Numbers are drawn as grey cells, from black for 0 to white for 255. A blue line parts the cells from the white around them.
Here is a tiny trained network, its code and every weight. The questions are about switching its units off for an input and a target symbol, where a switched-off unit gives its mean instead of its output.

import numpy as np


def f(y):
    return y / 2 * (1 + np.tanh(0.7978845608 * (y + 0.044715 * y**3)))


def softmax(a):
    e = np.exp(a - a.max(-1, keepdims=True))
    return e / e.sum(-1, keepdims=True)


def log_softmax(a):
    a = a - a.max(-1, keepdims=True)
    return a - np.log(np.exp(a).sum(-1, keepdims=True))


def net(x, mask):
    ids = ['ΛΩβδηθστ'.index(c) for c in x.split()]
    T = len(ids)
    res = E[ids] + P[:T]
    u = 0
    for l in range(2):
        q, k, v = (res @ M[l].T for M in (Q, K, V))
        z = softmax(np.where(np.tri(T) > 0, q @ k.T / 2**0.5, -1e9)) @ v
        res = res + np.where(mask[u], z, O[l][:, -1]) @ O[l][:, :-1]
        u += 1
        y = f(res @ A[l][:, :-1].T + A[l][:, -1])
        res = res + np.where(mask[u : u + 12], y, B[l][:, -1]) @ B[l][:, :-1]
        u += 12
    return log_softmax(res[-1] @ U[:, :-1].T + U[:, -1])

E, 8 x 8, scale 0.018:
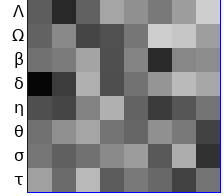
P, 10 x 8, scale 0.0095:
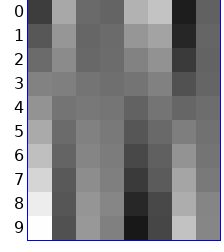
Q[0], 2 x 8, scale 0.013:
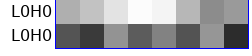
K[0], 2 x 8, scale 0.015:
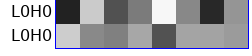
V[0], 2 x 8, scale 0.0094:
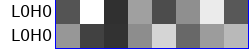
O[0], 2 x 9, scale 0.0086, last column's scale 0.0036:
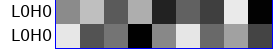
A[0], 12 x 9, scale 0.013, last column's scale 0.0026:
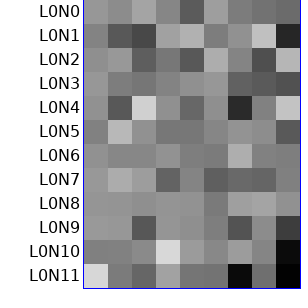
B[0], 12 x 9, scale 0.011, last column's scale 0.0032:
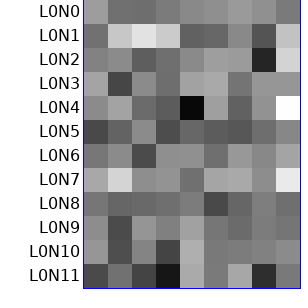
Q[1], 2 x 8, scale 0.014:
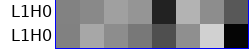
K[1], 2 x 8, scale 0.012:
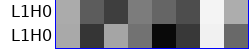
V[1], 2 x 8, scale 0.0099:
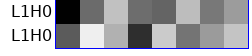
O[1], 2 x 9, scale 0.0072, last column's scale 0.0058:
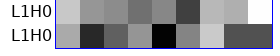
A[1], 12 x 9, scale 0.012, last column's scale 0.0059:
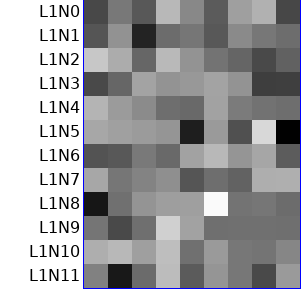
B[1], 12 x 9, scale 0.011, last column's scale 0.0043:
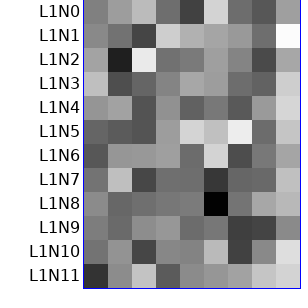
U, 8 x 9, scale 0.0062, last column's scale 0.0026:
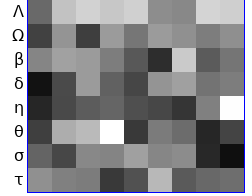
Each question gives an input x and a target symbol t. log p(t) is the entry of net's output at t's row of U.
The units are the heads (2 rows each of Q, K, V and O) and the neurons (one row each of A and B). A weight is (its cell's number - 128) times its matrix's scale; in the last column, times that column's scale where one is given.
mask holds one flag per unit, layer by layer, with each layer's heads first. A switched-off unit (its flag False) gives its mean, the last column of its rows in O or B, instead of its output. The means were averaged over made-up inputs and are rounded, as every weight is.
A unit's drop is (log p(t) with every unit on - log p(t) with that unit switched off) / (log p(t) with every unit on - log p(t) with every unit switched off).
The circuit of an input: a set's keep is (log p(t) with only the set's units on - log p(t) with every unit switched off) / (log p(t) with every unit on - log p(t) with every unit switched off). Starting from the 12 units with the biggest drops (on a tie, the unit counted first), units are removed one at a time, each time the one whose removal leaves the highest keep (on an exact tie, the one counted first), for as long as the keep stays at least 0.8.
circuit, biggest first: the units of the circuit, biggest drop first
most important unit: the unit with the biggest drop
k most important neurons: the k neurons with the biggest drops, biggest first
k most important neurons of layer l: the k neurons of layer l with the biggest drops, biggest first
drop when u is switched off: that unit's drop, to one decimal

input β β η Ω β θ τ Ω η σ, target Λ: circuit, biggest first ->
L1H0, L0N4
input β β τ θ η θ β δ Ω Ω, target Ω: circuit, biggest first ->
L0H0, L1N5
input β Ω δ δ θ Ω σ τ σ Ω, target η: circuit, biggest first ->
L1H0, L1N8
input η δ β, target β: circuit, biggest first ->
L1H0, L0N2, L1N10
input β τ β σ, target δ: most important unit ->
L1N11
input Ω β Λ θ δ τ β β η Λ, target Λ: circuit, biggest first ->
L0N1, L1H0
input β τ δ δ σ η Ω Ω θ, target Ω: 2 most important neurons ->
L0N4, L1N5
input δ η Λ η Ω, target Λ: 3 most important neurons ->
L0N4, L0N2, L0N7
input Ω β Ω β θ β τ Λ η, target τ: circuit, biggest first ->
L0H0, L0N4
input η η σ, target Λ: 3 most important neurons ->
L0N4, L0N1, L0N7
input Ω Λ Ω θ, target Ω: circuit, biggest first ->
L0H0, L0N4, L1N5
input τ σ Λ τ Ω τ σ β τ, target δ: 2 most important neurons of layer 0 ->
L0N3, L0N2
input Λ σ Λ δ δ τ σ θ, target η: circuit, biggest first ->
L1H0, L1N8
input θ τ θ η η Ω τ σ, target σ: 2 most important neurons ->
L0N4, L1N2
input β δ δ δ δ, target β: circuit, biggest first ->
L1H0
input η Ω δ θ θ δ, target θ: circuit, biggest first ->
L0H0, L1N0
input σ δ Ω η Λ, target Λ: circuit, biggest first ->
L0N1, L1H0, L0N4
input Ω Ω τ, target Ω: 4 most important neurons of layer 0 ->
L0N4, L0N7, L0N2, L0N10
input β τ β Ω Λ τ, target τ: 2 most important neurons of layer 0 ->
L0N4, L0N7
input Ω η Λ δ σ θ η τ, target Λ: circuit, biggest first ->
L1H0
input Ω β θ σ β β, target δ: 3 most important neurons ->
L1N11, L0N7, L0N4
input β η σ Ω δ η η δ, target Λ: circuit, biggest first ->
L1H0, L0N4, L0N7
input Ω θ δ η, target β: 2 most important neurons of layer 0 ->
L0N2, L0N4
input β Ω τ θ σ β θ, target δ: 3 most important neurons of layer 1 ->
L1N11, L1N2, L1N4
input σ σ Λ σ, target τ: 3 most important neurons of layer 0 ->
L0N1, L0N3, L0N4
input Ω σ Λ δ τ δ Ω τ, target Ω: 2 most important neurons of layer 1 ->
L1N5, L1N10
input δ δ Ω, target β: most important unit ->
L1H0
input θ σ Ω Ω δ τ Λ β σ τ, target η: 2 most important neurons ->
L1N8, L0N4
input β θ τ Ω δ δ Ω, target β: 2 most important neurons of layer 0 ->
L0N4, L0N2
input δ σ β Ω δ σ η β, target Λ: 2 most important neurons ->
L0N4, L0N1
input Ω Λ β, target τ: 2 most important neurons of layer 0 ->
L0N7, L0N1
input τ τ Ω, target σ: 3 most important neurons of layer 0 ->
L0N2, L0N4, L0N7
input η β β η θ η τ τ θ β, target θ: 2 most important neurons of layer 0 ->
L0N7, L0N6
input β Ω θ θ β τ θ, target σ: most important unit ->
L0H0
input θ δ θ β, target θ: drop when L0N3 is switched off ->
0.2
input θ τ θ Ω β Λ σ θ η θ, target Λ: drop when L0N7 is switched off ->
0.2
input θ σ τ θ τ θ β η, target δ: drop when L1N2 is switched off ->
-0.1
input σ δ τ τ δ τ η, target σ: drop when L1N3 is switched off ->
0.3
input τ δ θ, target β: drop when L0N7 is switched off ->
0.0
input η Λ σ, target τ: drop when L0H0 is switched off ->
1.2
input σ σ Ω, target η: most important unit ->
L1N8
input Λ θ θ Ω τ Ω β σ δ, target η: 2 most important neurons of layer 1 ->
L1N8, L1N5
